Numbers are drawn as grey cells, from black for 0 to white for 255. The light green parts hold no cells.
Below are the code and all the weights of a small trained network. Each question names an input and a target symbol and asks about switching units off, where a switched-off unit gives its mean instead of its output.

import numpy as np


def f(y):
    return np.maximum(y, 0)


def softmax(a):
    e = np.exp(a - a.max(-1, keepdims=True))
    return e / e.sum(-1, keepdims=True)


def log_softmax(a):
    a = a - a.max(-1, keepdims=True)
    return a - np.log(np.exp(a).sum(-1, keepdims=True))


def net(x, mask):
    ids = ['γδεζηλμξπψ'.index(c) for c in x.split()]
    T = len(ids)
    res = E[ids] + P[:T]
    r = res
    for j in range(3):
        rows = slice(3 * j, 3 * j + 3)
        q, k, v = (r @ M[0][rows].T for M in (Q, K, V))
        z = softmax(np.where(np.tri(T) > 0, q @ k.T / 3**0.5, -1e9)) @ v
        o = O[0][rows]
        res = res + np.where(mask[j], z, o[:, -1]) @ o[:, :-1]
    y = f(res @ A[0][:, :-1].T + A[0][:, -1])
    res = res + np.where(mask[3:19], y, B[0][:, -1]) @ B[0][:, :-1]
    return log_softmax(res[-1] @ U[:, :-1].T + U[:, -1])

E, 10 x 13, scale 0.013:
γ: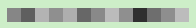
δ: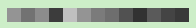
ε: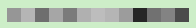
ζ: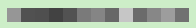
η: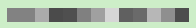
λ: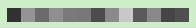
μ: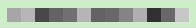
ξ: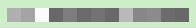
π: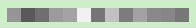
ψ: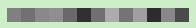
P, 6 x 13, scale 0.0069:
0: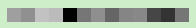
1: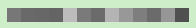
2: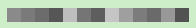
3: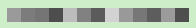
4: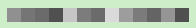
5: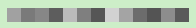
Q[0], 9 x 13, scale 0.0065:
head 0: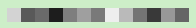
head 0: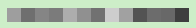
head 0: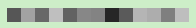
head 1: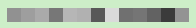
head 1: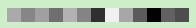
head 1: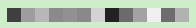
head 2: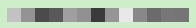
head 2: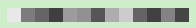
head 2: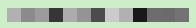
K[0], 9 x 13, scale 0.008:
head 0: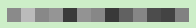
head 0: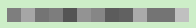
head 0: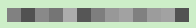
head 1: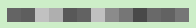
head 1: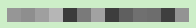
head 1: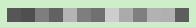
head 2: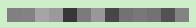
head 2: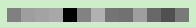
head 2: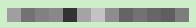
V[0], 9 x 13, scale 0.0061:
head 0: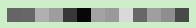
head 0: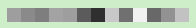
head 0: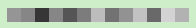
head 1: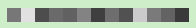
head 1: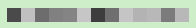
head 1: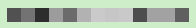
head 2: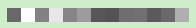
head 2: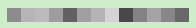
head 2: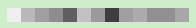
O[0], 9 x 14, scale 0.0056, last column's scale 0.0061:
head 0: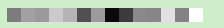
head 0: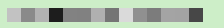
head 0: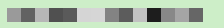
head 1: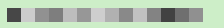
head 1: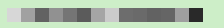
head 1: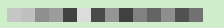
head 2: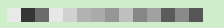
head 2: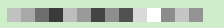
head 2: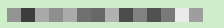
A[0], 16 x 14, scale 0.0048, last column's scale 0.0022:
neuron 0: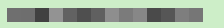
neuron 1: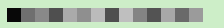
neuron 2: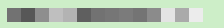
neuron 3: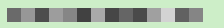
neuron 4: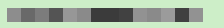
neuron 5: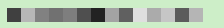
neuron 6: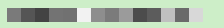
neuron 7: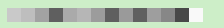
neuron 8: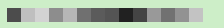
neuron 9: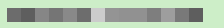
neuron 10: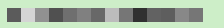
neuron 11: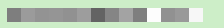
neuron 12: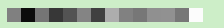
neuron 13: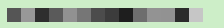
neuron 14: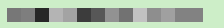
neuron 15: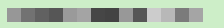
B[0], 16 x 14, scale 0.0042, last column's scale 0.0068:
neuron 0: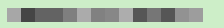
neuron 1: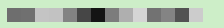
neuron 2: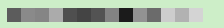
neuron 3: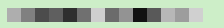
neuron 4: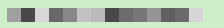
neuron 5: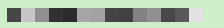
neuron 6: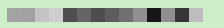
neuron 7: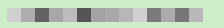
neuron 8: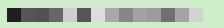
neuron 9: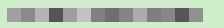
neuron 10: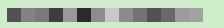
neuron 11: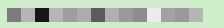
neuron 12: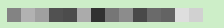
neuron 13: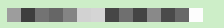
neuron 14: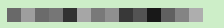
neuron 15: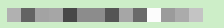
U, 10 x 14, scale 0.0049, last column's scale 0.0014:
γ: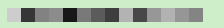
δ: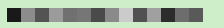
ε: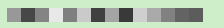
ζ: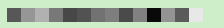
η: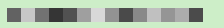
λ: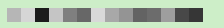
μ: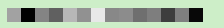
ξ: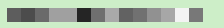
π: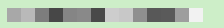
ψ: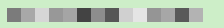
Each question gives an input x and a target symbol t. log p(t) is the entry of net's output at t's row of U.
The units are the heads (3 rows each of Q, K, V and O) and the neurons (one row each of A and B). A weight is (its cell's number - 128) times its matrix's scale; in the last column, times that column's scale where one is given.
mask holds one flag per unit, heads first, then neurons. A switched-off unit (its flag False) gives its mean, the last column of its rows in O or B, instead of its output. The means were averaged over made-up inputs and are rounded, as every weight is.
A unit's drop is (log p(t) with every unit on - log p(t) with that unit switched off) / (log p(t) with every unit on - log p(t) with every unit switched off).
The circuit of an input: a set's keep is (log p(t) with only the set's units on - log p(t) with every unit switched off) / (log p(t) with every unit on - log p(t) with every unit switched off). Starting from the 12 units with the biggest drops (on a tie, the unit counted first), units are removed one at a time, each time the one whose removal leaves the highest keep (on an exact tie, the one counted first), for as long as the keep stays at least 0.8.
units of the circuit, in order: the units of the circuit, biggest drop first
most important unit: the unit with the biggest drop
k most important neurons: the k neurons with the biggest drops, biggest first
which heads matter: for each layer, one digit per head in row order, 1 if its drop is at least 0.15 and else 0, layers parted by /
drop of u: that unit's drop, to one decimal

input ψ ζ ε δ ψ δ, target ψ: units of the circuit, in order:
[head 0; head 1; neuron 1; neuron 7]
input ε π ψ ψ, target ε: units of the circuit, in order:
[head 2; head 1]
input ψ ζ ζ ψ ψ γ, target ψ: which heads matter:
111
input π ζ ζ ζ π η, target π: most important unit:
head 0
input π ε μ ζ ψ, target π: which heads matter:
100
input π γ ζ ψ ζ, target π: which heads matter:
100
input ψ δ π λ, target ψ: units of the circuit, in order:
[head 0; head 1; neuron 1]
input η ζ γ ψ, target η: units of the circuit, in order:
[head 2; neuron 5; neuron 1]
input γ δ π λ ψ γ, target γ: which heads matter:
011
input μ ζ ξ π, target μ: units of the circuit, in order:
[head 2; head 0]
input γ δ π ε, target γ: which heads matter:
010
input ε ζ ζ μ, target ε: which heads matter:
011
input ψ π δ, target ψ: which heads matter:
110
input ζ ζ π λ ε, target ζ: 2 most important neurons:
[neuron 6; neuron 11]
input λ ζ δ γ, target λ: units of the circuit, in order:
[head 2; head 1; head 0]
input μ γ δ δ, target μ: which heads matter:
011
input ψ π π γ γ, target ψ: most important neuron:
[neuron 1]
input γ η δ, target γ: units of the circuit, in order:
[head 1; neuron 15]
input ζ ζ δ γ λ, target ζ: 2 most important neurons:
[neuron 11; neuron 15]
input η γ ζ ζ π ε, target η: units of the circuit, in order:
[head 2; neuron 1]
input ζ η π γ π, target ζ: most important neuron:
[neuron 6]
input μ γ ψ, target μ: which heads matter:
111
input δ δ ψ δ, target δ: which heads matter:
110
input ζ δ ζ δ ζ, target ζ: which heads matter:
101
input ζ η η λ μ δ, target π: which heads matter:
100
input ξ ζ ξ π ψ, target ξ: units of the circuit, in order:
[head 2; head 1]
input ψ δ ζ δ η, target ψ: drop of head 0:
0.5
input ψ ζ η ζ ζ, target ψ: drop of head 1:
0.3
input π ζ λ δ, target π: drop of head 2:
0.1
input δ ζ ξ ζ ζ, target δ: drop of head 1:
0.1
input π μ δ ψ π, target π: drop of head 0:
0.9
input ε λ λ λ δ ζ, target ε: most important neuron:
[neuron 3]
